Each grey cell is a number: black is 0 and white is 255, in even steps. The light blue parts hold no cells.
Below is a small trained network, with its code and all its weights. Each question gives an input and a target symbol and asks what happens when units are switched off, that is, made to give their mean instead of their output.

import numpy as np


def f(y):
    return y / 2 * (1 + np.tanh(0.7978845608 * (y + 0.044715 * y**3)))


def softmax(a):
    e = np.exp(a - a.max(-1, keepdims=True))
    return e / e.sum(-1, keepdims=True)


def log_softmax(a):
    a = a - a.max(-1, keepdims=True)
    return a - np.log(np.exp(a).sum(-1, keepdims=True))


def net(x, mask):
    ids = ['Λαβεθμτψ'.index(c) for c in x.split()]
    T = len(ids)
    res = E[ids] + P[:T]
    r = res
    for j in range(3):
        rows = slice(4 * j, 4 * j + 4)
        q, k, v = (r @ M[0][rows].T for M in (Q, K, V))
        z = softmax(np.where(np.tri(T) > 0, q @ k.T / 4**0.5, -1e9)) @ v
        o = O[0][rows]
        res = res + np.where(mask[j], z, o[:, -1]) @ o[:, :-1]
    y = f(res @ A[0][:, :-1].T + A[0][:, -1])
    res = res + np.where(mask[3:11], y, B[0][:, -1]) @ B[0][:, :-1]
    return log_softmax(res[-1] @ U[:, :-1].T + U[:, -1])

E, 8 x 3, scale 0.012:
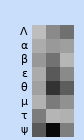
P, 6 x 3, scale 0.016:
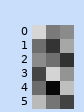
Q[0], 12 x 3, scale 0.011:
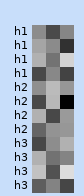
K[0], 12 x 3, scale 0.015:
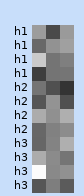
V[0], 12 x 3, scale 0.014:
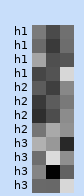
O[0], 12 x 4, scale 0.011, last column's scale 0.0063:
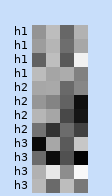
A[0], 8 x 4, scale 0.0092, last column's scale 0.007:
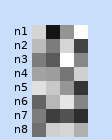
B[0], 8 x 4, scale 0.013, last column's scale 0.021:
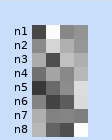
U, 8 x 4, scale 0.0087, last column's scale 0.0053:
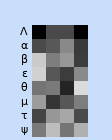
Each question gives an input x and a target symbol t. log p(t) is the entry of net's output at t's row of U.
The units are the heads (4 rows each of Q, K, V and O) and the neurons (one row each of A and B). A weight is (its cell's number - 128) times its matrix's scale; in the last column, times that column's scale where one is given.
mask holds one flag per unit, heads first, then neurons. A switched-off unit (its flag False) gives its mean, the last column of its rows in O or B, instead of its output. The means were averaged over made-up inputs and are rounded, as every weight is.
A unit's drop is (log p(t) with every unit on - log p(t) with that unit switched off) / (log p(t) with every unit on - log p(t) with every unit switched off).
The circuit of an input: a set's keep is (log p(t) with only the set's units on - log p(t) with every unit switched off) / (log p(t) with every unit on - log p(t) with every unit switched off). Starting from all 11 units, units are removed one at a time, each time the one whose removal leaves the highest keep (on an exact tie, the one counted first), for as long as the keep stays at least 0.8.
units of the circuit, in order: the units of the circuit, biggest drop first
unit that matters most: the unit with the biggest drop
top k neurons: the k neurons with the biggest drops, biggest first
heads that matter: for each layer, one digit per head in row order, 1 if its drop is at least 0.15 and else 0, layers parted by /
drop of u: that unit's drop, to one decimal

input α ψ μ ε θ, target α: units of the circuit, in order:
h2, n3
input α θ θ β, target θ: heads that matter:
110
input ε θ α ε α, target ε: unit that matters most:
n5
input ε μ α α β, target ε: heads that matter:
000
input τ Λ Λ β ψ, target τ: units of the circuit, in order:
h3, n1, n8, n6
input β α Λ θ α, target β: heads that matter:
001
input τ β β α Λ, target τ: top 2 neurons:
n1, n8
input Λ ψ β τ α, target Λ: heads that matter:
101
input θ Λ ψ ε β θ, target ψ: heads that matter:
010
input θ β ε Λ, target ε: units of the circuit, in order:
n5, h1, h3
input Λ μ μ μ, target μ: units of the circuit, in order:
h3, n1
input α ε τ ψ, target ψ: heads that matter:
111
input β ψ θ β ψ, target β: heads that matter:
101
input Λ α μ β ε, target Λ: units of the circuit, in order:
h3
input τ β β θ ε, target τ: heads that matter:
001
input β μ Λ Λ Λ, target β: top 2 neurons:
n5, n3
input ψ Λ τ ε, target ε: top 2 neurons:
n5, n1
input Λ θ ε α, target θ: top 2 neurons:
n3, n2
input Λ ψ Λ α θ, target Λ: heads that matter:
111
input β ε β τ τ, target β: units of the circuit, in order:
h3, n3, n5
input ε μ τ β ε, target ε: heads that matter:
000
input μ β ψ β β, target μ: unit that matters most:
n5
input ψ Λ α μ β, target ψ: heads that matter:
011
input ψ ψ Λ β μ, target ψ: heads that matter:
011
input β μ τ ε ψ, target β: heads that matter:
101
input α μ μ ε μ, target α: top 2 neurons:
n8, n3
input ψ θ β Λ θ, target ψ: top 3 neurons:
n2, n5, n4
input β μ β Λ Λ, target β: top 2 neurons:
n3, n5
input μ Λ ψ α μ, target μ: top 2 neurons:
n5, n3
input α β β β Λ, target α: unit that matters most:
h3
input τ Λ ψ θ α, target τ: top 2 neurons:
n1, n8
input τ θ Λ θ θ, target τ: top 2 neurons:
n8, n1
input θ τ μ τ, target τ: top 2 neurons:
n1, n8
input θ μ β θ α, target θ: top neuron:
n8
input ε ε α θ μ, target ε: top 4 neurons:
n5, n8, n1, n6
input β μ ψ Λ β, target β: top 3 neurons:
n3, n5, n2
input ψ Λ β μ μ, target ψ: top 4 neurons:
n2, n5, n4, n3
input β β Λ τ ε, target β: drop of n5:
0.4
